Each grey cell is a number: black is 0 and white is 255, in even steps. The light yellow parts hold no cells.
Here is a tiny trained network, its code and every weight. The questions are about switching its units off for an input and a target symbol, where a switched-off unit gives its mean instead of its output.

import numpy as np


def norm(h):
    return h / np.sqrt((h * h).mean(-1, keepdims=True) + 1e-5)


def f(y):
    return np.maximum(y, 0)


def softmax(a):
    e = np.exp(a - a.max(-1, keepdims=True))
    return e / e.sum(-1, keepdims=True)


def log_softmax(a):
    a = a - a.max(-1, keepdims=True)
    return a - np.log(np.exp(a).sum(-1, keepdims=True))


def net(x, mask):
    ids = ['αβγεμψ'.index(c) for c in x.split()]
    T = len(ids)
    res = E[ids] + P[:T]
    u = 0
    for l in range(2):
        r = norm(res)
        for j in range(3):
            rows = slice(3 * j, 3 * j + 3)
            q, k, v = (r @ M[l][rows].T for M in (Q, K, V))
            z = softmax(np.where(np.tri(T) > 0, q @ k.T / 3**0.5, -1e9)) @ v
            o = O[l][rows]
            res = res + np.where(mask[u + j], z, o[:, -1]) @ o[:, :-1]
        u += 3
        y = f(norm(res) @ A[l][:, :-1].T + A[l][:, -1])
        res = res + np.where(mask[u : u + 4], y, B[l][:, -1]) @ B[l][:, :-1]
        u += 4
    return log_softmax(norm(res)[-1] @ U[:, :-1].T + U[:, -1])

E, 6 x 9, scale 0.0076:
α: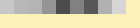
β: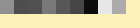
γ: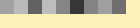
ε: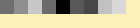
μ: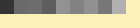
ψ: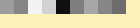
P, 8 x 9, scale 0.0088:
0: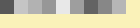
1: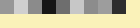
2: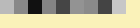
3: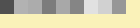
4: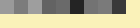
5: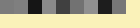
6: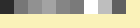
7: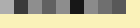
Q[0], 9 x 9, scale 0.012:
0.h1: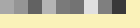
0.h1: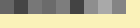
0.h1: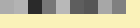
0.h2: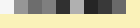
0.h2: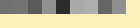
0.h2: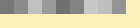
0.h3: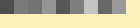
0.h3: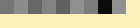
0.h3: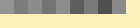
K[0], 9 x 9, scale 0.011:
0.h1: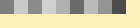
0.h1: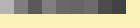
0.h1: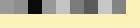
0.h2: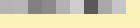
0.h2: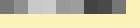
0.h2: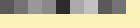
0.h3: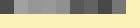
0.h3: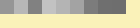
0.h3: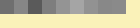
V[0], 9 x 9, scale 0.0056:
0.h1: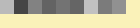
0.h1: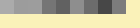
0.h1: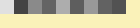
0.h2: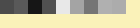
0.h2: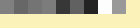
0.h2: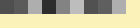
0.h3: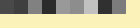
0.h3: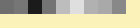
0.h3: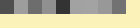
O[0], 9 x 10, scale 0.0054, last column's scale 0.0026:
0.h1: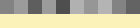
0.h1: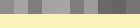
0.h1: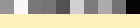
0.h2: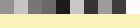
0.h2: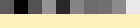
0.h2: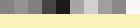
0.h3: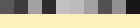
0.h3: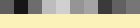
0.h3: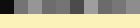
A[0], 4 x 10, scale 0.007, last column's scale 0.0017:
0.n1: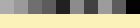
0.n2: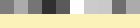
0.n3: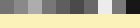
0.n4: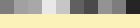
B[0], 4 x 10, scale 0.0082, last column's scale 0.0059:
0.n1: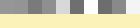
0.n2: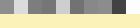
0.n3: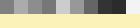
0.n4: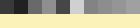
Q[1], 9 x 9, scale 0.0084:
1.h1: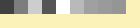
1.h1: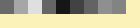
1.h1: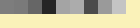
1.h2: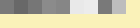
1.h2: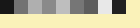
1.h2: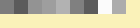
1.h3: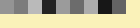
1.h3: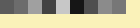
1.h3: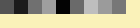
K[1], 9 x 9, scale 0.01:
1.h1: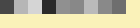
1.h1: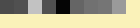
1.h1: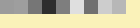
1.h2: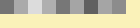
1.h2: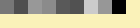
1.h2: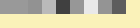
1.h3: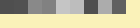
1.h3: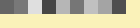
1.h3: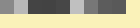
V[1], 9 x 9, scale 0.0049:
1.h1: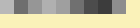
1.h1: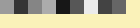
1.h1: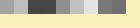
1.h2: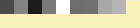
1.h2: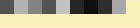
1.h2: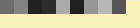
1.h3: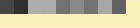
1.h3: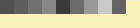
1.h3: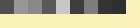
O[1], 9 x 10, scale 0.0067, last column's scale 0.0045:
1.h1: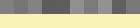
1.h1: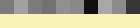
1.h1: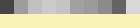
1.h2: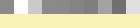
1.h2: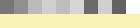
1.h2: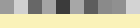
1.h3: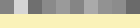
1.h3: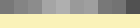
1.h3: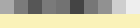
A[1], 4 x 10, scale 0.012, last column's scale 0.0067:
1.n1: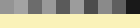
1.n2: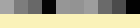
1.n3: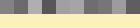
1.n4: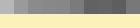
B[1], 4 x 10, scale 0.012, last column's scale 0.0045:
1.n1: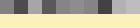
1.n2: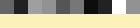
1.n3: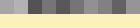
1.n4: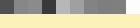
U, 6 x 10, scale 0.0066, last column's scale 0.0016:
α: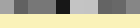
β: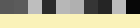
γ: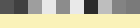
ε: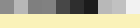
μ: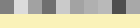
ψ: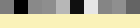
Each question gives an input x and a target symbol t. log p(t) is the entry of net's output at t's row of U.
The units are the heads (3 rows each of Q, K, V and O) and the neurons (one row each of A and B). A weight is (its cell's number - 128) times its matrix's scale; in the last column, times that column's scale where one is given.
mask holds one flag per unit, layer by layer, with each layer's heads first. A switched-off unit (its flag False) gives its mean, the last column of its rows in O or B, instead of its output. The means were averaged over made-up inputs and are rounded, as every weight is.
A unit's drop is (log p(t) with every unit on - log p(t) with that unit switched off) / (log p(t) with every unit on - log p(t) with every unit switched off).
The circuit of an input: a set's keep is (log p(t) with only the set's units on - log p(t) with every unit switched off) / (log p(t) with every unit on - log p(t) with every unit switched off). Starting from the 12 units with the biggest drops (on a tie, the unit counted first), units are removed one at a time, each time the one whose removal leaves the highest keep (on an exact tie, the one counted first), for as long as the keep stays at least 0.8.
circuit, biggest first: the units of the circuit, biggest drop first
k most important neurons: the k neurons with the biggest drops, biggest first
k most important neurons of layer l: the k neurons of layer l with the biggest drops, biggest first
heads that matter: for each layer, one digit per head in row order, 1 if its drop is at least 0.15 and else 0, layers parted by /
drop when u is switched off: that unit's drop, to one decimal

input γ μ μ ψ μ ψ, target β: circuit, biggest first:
1.h1, 1.n1
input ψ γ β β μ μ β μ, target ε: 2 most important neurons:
0.n3, 0.n1
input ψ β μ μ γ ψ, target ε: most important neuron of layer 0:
0.n3
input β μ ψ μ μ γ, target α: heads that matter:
011 / 100
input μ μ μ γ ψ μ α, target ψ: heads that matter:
010 / 010
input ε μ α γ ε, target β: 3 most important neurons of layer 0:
0.n3, 0.n2, 0.n1
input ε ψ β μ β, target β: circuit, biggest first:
1.n1, 1.h2
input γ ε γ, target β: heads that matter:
010 / 101
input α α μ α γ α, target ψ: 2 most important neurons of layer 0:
0.n4, 0.n1
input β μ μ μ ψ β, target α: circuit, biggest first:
0.h2, 0.n1
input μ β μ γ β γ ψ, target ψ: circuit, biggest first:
0.h2, 1.h2
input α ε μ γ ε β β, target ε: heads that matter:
011 / 000
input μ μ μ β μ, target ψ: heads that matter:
011 / 101
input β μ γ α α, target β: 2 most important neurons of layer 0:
0.n3, 0.n2
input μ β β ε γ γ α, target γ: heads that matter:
010 / 000
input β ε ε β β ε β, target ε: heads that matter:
010 / 000
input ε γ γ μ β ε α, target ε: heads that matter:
011 / 100
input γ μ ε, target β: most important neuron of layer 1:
1.n4
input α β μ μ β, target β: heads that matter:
010 / 110
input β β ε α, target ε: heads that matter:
011 / 000
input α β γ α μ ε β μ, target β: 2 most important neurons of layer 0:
0.n1, 0.n2
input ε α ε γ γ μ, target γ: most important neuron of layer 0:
0.n3
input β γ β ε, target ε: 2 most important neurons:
0.n1, 0.n2
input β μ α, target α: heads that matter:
011 / 101
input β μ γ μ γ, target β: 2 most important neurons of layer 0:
0.n2, 0.n4
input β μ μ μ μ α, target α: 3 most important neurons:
0.n2, 0.n1, 0.n3
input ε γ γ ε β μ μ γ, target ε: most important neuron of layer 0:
0.n2
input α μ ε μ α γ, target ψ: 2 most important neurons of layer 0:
0.n4, 0.n2
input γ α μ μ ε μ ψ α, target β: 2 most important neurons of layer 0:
0.n2, 0.n1
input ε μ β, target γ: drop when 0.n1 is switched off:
0.0
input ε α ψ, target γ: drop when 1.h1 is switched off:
0.3
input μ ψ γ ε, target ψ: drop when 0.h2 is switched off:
1.1
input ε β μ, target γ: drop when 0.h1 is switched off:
0.0
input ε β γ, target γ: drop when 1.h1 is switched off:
0.2
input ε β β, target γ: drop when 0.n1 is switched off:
0.1
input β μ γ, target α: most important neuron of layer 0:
0.n1
